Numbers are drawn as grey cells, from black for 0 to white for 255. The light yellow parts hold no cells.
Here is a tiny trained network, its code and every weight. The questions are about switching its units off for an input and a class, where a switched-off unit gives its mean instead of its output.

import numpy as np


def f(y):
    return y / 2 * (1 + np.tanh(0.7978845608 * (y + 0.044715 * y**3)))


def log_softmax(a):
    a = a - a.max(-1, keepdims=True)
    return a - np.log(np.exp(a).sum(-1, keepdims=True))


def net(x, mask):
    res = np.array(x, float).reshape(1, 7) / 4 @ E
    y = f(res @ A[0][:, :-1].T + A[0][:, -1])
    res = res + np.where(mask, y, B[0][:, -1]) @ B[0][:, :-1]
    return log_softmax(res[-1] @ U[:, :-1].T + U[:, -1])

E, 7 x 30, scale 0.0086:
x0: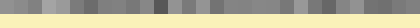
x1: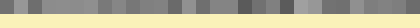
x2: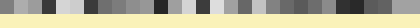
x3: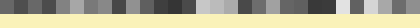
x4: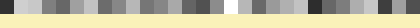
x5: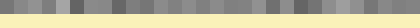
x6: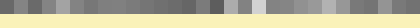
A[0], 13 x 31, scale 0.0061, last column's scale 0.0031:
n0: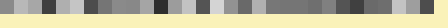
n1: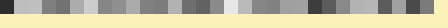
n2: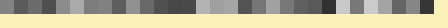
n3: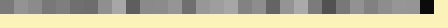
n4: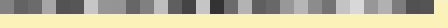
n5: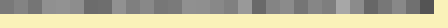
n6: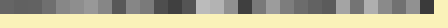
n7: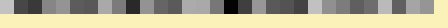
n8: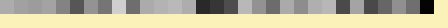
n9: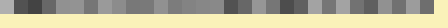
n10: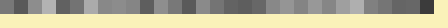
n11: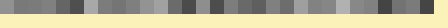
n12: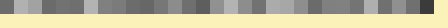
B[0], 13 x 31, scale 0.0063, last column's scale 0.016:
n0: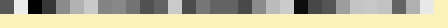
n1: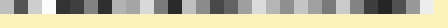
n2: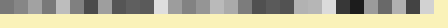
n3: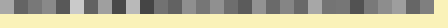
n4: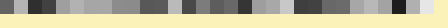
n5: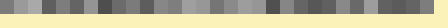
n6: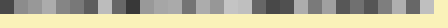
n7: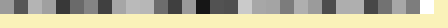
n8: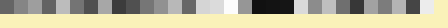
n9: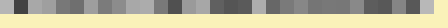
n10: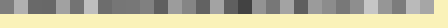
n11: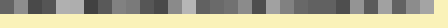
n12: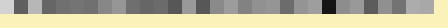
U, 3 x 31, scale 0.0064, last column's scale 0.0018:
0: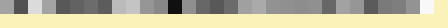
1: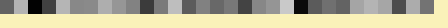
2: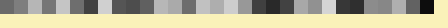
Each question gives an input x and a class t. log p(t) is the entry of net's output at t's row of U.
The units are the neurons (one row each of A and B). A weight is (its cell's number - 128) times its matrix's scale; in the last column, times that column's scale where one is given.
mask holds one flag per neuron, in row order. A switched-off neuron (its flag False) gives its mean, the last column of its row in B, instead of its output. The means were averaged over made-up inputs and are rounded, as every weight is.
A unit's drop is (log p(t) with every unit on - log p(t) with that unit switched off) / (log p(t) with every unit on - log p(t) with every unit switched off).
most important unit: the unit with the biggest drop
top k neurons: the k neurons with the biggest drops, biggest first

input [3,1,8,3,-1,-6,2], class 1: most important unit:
n0
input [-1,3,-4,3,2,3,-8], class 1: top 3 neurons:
(n8 n4 n7)
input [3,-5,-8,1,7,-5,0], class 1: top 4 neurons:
(n4 n7 n10 n11)
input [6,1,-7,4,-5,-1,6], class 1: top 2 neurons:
(n4 n1)
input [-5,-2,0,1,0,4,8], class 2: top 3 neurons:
(n0 n7 n1)
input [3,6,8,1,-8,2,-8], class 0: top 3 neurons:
(n7 n4 n9)
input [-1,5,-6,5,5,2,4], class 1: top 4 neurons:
(n4 n7 n8 n10)
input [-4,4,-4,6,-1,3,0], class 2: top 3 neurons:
(n2 n0 n6)
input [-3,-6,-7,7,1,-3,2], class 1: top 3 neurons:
(n4 n8 n10)
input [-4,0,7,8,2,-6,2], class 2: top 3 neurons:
(n2 n6 n4)
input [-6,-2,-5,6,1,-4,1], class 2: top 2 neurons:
(n2 n0)
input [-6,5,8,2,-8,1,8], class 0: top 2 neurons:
(n7 n4)
